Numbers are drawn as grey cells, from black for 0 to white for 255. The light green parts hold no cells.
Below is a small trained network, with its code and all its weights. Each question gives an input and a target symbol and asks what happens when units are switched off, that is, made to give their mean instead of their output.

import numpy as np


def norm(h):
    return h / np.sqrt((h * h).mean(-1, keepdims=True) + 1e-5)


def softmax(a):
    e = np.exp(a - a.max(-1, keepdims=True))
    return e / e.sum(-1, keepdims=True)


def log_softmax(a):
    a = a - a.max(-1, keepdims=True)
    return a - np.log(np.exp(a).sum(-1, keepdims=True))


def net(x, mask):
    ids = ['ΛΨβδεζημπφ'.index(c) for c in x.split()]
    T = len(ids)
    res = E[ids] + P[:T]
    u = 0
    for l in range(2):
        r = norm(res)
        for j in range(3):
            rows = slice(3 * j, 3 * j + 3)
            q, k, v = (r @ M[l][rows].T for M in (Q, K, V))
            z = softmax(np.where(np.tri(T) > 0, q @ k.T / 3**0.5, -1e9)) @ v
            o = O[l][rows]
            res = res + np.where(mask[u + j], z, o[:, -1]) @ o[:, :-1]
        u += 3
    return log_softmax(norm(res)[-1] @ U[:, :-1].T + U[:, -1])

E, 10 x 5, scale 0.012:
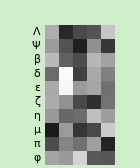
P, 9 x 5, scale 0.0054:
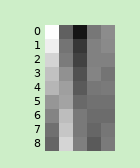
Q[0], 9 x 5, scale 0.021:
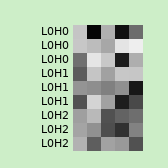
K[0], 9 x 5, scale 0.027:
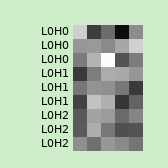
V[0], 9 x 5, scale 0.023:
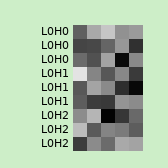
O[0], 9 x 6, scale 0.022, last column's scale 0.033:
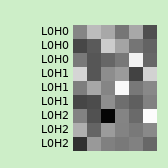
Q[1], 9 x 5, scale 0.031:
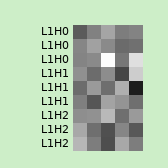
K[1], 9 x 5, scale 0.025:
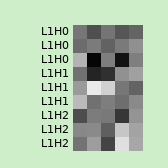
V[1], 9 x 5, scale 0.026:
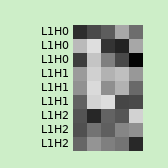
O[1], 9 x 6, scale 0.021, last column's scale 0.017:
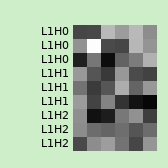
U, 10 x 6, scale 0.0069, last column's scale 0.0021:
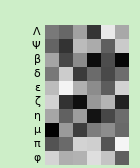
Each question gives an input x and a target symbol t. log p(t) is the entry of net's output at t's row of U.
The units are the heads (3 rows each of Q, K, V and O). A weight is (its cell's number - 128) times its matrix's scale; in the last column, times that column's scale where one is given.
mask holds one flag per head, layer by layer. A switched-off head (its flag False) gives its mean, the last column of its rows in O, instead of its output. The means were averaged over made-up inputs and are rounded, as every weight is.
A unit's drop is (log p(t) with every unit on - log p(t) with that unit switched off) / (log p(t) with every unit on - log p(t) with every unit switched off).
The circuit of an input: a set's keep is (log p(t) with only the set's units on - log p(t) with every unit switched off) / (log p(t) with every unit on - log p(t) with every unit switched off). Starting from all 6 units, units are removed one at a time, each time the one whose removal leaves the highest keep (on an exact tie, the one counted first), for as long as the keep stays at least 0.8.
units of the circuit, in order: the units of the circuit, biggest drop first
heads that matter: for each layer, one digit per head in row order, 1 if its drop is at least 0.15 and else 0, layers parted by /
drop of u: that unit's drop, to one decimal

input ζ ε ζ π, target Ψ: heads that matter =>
110 / 100
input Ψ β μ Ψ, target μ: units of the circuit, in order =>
(L0H2)
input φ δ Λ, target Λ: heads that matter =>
110 / 010
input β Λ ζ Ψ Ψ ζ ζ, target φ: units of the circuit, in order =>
(L0H1, L1H0)
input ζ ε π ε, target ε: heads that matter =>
110 / 001
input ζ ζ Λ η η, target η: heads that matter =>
110 / 000
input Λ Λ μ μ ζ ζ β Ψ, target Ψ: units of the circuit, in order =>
(L0H0, L0H1, L1H0)
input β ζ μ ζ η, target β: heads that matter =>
110 / 000
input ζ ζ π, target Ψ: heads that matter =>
100 / 100
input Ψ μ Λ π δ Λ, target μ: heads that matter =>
011 / 100
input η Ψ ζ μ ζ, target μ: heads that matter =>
011 / 110
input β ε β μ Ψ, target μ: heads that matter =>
001 / 100
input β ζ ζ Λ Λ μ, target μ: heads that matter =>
011 / 000
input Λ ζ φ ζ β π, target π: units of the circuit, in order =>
(L0H0)
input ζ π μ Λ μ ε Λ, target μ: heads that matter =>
001 / 000
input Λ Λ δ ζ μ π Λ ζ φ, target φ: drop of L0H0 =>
0.1
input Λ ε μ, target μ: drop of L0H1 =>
0.4
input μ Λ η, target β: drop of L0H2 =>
0.1
